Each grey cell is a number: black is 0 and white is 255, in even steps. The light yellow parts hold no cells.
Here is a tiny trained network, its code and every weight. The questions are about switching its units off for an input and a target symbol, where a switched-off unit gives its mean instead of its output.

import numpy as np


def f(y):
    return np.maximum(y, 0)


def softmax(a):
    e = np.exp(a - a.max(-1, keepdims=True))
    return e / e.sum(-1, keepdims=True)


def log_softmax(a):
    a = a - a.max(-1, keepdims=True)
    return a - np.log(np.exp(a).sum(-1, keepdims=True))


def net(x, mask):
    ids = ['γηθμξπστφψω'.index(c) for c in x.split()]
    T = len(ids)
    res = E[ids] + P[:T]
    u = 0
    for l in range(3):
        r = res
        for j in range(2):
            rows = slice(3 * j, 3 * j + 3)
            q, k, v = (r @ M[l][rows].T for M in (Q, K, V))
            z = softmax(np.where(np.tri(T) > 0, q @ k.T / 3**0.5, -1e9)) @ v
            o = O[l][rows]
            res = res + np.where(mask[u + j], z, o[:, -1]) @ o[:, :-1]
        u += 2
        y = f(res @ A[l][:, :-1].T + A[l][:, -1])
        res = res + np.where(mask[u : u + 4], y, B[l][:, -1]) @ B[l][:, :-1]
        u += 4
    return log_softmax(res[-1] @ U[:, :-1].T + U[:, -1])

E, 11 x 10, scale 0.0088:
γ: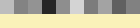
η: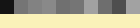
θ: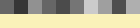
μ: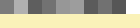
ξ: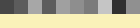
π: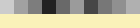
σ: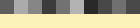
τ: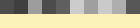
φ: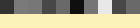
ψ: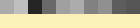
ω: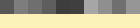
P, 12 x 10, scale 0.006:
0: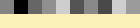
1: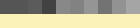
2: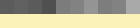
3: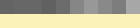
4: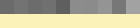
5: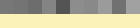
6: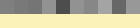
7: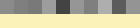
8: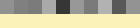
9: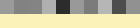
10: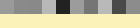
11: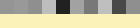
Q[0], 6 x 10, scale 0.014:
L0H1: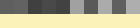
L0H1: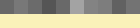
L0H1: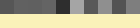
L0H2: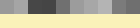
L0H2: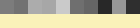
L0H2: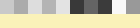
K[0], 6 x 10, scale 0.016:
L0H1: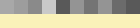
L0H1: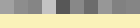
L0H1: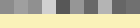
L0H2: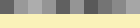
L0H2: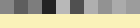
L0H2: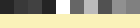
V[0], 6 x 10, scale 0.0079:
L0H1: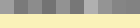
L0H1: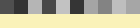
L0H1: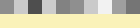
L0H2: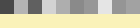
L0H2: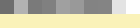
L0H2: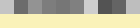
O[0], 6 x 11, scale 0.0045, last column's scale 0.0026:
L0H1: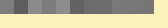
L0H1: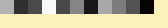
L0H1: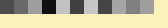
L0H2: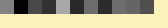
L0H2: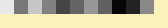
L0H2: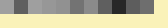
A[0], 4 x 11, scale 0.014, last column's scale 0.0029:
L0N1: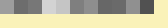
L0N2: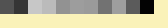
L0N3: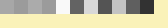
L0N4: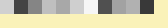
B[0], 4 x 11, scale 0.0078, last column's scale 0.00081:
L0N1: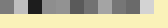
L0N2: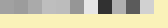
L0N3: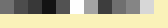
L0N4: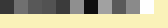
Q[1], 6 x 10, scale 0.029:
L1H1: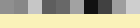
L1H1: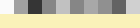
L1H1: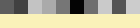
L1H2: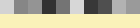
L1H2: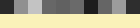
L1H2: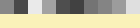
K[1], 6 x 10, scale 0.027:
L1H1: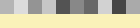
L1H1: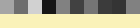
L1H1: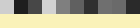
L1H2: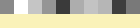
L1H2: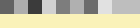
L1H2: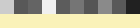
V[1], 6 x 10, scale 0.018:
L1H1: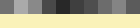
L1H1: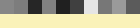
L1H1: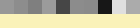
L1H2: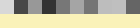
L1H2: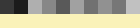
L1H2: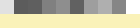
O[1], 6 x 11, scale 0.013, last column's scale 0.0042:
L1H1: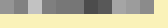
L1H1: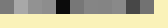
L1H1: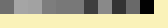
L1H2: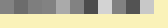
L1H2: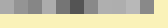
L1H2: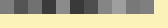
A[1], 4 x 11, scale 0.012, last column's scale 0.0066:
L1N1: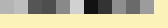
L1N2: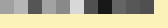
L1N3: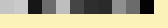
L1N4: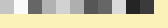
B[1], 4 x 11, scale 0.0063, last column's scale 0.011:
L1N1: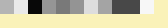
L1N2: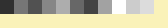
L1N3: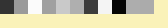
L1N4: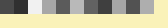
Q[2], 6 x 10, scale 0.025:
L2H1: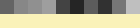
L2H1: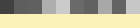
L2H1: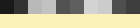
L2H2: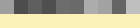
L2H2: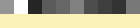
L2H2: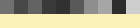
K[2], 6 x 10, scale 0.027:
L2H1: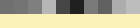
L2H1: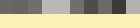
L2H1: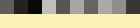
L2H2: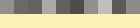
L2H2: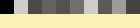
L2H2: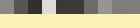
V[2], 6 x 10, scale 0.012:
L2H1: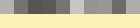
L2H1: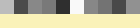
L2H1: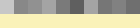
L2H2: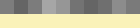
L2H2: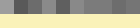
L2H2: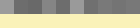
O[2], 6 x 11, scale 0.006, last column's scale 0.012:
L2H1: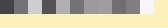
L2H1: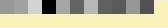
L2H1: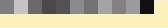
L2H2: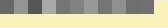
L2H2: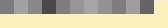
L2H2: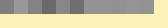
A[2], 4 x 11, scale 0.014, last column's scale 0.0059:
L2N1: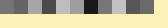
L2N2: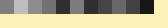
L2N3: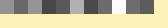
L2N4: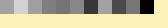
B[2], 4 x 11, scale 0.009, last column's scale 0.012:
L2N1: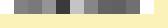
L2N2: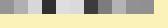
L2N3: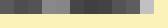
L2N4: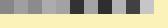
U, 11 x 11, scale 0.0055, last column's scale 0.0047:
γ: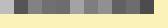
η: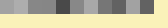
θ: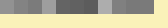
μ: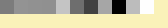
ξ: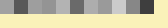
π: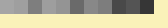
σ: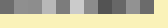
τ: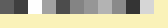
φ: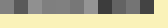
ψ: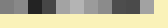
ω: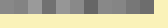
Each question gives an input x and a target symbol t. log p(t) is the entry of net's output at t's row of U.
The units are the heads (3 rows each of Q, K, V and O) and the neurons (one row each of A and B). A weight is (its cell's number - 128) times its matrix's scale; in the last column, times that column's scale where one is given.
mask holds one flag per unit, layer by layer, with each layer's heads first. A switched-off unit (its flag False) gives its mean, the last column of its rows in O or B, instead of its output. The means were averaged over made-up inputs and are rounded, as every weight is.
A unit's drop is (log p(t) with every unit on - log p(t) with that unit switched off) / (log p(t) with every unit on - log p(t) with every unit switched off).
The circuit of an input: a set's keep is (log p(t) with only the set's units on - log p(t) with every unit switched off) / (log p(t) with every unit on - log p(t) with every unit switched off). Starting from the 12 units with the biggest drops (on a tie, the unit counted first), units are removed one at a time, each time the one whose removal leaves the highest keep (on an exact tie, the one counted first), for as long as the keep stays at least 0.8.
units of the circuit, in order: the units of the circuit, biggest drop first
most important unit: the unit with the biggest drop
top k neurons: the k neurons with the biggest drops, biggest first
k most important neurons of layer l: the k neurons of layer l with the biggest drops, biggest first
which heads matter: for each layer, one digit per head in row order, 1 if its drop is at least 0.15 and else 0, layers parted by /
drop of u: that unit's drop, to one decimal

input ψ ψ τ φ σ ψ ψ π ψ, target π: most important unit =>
L0H1
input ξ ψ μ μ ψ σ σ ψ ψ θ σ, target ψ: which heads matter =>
01 / 01 / 00
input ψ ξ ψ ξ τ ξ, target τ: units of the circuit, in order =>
(L0N3, L1H1, L1N1, L0N1)
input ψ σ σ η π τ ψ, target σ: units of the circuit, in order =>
(L1H2, L1N4)
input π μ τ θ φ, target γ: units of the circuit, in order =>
(L2N1, L1H2)
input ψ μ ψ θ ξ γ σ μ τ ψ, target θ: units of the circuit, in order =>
(L1H2, L0H1, L1H1, L2H1)
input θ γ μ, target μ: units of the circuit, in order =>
(L1N3, L1H2, L1H1)
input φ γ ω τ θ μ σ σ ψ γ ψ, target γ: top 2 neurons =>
(L2N1, L1N1)
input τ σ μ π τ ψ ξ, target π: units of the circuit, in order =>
(L0N2, L1H1, L2N4, L1H2)
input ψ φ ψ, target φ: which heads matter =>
00 / 10 / 00
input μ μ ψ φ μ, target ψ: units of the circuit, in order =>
(L0H2, L1H2, L1N1, L0H1)
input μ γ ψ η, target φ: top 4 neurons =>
(L0N1, L2N3, L0N4, L1N1)
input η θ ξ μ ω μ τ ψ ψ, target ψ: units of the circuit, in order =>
(L0H1, L1H2, L1N1)
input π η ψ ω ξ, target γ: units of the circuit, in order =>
(L2N1, L1H2)
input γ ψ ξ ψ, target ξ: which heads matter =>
00 / 11 / 00
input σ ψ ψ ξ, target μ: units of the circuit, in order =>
(L1H1)
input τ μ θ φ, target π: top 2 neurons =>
(L0N2, L2N4)
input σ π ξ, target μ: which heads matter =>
01 / 10 / 00
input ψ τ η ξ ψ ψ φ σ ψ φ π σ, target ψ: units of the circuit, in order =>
(L1H2, L1N1)
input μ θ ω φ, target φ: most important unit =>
L0N1
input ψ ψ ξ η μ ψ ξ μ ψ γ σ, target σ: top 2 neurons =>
(L1N2, L1N4)
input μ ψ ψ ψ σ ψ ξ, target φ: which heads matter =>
11 / 11 / 00
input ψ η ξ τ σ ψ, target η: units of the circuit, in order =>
(L1H2, L2H1)
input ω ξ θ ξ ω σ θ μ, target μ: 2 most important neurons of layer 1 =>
(L1N3, L1N2)
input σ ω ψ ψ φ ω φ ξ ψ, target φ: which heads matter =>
10 / 10 / 00
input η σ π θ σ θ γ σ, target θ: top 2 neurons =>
(L0N2, L2N3)
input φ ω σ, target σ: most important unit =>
L1H2
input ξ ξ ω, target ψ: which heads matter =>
10 / 10 / 00
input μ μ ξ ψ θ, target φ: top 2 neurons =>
(L0N1, L2N3)
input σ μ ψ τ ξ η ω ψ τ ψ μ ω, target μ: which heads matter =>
10 / 10 / 00
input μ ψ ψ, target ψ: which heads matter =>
00 / 01 / 00
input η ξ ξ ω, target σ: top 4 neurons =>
(L0N2, L1N2, L0N1, L2N2)
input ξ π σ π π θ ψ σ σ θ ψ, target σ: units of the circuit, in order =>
(L0H1, L1H2, L1N4)
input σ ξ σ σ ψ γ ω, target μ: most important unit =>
L1H1
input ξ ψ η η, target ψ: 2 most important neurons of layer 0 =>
(L0N2, L0N1)
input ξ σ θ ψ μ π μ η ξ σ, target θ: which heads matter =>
01 / 11 / 10
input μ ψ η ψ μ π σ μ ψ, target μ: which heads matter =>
10 / 11 / 00
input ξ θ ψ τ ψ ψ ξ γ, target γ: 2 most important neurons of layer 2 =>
(L2N1, L2N4)
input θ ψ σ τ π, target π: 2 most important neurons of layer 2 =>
(L2N4, L2N1)
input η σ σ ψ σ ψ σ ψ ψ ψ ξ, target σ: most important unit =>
L0N2
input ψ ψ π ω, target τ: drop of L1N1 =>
0.2
